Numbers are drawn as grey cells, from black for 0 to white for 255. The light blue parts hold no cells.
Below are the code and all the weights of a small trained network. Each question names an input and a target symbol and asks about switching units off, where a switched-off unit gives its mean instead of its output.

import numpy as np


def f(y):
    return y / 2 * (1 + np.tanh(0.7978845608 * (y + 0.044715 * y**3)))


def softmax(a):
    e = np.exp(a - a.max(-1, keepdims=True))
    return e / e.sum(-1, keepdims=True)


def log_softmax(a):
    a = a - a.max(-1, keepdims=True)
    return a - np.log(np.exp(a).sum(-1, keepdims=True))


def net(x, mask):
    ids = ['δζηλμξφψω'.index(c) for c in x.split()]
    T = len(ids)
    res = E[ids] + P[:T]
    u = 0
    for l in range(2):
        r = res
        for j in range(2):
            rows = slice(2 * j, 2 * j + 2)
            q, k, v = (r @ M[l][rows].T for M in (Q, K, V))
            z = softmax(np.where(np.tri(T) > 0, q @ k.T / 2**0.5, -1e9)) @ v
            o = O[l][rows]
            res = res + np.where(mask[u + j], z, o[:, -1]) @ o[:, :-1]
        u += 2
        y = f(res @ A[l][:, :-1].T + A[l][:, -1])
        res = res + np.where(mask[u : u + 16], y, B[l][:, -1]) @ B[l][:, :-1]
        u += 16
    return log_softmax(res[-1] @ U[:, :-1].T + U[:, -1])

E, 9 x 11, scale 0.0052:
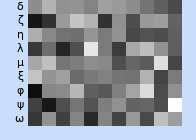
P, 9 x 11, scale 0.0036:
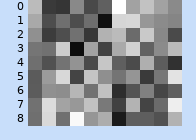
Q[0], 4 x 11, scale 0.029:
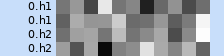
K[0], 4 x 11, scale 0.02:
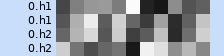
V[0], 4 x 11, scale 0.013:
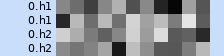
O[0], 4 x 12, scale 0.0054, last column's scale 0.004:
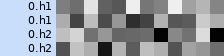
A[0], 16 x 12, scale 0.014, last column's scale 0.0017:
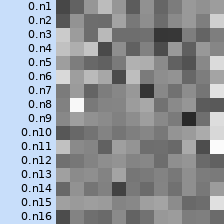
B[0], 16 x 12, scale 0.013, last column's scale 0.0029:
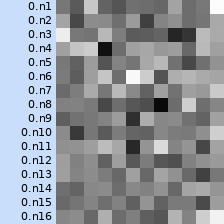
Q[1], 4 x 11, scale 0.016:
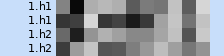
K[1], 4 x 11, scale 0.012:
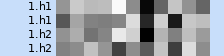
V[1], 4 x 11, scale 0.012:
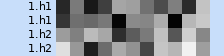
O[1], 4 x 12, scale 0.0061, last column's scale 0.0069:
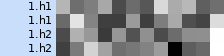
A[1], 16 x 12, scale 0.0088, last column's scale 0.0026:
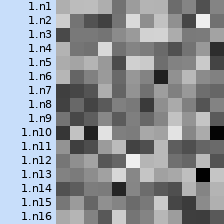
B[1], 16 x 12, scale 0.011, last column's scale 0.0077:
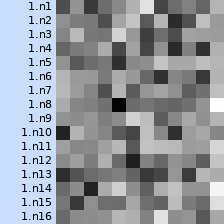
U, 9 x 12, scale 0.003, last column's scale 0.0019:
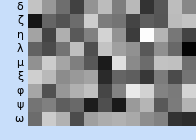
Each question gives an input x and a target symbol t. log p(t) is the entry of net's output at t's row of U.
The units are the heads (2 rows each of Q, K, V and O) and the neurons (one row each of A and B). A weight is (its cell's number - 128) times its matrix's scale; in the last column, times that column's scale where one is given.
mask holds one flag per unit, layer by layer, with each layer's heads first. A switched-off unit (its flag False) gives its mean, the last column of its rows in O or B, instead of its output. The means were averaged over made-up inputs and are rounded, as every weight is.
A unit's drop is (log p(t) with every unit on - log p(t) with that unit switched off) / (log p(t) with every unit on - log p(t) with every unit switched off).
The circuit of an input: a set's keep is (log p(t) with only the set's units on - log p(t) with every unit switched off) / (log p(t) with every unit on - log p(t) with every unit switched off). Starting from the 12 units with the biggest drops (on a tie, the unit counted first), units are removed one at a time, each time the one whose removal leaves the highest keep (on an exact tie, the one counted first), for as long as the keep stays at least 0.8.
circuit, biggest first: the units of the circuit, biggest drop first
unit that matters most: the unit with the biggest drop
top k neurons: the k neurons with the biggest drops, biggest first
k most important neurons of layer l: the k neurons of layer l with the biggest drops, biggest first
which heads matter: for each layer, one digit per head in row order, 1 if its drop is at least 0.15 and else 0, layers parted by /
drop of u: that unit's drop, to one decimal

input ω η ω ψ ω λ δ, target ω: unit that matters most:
0.h2
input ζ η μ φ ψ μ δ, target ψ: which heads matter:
01 / 11
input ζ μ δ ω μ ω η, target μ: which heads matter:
11 / 00
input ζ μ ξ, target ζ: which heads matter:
00 / 00
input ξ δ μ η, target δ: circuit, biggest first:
(0.h2 0.n4 1.n2)
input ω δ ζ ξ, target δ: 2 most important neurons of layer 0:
(0.n3 0.n4)
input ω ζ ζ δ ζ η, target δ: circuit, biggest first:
(0.h2 1.n2 0.n4)
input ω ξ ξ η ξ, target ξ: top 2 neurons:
(0.n3 0.n8)
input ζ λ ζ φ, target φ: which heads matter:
00 / 11
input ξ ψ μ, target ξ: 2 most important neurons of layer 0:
(0.n3 0.n8)
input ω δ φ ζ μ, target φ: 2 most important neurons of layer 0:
(0.n11 0.n1)
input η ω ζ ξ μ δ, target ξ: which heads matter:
11 / 00
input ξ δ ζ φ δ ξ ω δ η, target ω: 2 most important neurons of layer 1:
(1.n16 1.n1)
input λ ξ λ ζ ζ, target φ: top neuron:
(1.n11)
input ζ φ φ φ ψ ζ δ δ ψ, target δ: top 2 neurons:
(1.n2 0.n15)
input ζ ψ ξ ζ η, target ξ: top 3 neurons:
(0.n3 0.n8 1.n6)
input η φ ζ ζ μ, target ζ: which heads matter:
10 / 00
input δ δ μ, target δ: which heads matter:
11 / 01
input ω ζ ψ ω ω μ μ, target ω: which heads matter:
11 / 10
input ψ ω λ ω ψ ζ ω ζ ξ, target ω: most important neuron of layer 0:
(0.n4)
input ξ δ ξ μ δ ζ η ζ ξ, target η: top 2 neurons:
(0.n8 0.n6)
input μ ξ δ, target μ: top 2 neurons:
(0.n4 0.n6)
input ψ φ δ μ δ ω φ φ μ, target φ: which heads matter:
10 / 01
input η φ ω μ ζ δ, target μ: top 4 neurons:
(0.n6 0.n4 1.n12 1.n5)
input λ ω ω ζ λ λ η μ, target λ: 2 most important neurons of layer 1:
(1.n4 1.n1)
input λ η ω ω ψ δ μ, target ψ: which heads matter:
01 / 11
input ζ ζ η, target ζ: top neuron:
(1.n13)
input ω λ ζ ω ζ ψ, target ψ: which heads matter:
00 / 10
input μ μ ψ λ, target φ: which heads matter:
00 / 11
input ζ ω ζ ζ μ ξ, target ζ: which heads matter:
11 / 00
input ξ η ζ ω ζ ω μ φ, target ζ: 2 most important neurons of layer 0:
(0.n7 0.n11)
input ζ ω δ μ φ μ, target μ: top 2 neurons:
(0.n6 0.n4)
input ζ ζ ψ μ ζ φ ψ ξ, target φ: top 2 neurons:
(1.n11 0.n3)
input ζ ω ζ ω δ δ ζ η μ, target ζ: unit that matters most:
0.h1
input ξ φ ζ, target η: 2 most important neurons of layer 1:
(1.n9 1.n6)
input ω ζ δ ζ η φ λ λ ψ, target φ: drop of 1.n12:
0.0
